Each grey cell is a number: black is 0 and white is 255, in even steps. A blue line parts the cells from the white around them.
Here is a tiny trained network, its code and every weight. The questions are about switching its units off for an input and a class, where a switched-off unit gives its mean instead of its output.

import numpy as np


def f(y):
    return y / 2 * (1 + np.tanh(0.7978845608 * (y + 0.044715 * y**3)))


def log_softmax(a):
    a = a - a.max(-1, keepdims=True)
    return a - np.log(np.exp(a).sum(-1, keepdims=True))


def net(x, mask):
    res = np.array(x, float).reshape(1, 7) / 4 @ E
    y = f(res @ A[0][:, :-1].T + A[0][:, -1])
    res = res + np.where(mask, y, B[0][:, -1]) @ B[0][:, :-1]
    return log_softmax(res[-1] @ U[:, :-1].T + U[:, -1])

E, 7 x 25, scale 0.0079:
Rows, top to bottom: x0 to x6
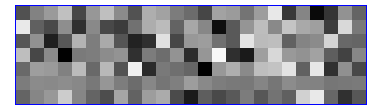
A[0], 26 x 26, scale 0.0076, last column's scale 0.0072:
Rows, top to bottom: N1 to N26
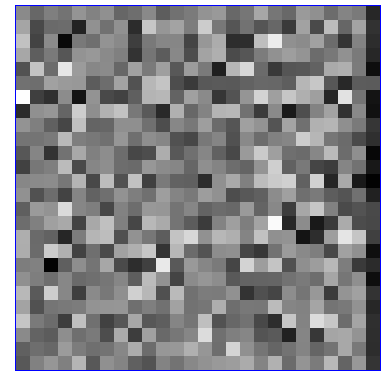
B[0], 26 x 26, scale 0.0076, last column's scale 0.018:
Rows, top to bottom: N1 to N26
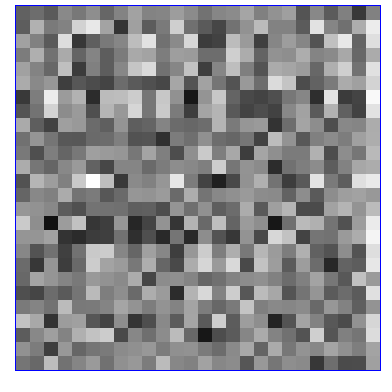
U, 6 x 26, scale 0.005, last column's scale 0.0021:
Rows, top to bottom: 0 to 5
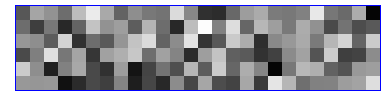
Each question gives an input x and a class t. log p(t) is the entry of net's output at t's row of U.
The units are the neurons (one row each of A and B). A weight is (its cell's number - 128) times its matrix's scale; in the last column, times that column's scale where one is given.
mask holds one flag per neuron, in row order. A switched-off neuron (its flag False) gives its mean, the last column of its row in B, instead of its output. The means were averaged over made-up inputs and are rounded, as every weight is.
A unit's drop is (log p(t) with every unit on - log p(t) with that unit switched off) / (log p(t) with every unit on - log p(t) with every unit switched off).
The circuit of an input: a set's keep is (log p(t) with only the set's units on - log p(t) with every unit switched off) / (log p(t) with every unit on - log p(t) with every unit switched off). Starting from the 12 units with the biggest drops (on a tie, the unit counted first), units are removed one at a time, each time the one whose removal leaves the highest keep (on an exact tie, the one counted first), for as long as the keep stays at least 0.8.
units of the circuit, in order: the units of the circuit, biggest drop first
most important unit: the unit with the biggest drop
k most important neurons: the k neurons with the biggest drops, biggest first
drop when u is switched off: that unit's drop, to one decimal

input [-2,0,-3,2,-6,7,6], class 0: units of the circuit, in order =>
[N2]
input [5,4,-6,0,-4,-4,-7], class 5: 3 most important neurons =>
[N17; N19; N11]
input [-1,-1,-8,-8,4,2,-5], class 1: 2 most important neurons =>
[N21; N18]
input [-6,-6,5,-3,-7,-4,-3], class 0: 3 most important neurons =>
[N24; N7; N2]
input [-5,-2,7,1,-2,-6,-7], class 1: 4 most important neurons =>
[N19; N11; N6; N15]
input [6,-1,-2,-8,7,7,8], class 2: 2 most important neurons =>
[N5; N17]
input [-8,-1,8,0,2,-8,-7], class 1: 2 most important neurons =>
[N19; N11]
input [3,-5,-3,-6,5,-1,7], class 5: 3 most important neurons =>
[N6; N3; N15]
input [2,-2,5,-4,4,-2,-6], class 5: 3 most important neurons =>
[N17; N21; N18]
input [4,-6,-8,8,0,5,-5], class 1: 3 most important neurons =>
[N21; N18; N5]
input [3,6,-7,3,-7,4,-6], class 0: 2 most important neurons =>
[N2; N24]
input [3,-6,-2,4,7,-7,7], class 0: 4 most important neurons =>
[N13; N17; N7; N8]
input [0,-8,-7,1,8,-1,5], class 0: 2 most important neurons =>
[N13; N7]
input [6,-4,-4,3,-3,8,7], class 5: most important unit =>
N6
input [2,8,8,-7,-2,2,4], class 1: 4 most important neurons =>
[N19; N11; N8; N3]
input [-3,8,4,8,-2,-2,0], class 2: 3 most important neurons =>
[N3; N4; N8]
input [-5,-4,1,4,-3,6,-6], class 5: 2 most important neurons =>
[N17; N16]
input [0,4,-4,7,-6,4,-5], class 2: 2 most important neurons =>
[N3; N13]
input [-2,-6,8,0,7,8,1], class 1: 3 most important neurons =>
[N19; N11; N2]
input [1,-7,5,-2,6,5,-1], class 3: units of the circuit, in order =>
[N8]
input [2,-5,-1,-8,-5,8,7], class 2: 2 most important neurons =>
[N5; N17]
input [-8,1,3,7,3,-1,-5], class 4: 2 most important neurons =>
[N23; N9]
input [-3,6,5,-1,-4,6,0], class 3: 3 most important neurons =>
[N7; N21; N18]
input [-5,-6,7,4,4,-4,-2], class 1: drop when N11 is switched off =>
0.3
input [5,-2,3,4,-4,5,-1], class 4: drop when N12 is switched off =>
0.2
